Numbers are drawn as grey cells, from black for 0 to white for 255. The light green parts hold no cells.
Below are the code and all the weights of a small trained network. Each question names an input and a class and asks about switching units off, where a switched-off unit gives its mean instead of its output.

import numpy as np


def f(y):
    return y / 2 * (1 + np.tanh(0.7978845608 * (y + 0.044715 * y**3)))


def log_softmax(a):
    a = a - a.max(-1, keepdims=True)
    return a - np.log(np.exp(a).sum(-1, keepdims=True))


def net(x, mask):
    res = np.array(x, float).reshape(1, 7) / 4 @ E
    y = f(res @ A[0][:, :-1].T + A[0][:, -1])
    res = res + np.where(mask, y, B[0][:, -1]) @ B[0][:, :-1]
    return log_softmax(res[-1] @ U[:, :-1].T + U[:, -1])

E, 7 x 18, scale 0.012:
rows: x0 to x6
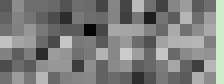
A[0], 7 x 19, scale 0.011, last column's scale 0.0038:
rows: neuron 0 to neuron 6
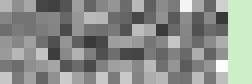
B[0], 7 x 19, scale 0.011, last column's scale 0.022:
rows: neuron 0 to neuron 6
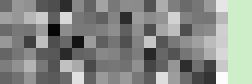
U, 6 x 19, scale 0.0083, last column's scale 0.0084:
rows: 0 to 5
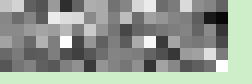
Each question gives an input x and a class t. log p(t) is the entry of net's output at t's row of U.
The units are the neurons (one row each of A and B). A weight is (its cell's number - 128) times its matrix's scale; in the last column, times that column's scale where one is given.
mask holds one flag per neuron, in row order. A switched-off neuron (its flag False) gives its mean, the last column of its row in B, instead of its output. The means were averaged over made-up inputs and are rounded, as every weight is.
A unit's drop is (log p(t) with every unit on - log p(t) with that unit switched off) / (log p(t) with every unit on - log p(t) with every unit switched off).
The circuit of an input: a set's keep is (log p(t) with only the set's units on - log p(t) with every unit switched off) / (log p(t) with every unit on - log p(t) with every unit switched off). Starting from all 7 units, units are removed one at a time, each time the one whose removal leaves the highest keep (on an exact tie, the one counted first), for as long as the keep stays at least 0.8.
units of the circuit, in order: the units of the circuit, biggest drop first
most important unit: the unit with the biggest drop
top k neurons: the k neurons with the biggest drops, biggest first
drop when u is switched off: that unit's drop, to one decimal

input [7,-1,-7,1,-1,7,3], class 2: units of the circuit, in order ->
(neuron 6; neuron 0)
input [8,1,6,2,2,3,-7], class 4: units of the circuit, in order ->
(neuron 3)
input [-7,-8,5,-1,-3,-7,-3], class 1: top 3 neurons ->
(neuron 0; neuron 2; neuron 4)
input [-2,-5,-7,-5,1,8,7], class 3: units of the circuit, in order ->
(neuron 1; neuron 0)
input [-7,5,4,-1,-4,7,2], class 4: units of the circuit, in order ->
(neuron 6; neuron 2)
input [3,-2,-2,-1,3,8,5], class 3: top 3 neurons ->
(neuron 6; neuron 0; neuron 4)
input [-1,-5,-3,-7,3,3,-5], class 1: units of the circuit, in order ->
(neuron 4; neuron 0)
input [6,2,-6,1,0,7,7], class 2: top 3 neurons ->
(neuron 6; neuron 0; neuron 1)
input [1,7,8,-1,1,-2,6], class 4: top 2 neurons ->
(neuron 6; neuron 3)
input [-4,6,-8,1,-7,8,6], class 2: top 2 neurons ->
(neuron 1; neuron 6)
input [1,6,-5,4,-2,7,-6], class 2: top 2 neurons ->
(neuron 6; neuron 4)
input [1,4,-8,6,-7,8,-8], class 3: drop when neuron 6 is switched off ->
0.2
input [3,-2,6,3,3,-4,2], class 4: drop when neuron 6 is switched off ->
0.2
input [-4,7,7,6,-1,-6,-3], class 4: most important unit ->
neuron 3
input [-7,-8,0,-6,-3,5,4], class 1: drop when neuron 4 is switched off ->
0.3
